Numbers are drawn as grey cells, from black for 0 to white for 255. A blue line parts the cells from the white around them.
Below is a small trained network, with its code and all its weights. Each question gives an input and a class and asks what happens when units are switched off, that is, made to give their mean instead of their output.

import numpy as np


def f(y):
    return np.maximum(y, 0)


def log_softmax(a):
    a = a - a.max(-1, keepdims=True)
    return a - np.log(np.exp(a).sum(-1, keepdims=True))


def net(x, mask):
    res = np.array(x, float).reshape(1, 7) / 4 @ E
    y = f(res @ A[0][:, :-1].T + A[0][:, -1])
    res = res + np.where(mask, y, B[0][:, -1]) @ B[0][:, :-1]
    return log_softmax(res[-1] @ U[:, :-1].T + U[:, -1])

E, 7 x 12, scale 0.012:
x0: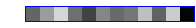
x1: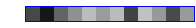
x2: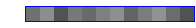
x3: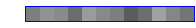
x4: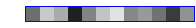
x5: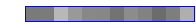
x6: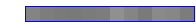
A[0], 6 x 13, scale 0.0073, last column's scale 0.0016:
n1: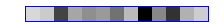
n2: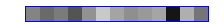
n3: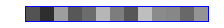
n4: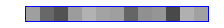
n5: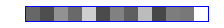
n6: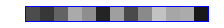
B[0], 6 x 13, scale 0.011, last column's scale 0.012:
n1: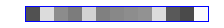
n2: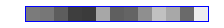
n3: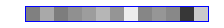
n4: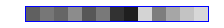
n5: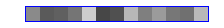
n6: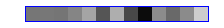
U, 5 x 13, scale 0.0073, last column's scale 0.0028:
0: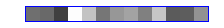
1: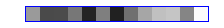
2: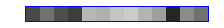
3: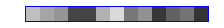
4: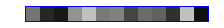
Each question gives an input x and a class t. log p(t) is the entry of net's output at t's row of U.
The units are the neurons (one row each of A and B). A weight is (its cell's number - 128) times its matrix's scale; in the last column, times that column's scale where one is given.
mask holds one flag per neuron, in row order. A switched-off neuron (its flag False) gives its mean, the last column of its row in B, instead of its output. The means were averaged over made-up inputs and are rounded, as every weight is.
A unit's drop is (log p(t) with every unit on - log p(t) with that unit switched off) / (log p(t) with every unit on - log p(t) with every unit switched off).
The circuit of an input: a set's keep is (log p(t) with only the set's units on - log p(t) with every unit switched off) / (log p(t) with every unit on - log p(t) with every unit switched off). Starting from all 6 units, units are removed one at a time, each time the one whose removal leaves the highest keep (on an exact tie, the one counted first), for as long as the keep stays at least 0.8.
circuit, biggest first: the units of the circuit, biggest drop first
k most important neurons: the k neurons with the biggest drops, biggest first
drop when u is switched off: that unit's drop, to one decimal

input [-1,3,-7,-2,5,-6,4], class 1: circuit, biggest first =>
(n2 n1)
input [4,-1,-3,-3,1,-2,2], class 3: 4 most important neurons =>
(n4 n1 n2 n5)
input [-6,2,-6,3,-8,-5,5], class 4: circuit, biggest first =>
(n6)
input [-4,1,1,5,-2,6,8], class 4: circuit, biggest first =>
(n3 n6)
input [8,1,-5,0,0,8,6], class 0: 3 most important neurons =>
(n2 n4 n3)
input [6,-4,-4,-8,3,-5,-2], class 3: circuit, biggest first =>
(n4 n2 n1)
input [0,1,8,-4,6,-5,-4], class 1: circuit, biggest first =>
(n1 n2)
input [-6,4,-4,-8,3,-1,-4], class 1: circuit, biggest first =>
(n2 n4)
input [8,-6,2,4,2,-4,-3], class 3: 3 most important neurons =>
(n4 n2 n5)
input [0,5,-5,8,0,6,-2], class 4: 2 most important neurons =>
(n1 n6)
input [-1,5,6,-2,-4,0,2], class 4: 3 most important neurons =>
(n1 n6 n4)
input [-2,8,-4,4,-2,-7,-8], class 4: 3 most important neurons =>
(n6 n4 n1)
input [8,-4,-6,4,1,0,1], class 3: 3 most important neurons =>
(n4 n2 n5)
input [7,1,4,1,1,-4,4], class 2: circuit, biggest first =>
(n4)
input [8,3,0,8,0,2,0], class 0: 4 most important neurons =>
(n2 n3 n5 n4)
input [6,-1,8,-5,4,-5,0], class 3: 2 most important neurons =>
(n1 n5)
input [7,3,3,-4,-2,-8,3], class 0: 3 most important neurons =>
(n2 n3 n4)
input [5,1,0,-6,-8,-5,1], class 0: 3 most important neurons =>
(n2 n4 n6)
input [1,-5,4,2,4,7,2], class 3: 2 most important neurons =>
(n5 n3)
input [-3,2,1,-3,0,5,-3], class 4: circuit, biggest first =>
(n3)
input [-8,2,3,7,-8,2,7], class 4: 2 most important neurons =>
(n4 n6)
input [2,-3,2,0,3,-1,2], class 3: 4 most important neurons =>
(n1 n4 n2 n5)
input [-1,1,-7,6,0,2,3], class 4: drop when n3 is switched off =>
0.5
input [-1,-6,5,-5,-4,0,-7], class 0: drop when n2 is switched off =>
0.4
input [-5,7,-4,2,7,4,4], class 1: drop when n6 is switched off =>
0.0
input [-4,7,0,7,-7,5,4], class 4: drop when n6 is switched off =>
0.2
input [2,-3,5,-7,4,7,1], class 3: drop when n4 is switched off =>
0.1
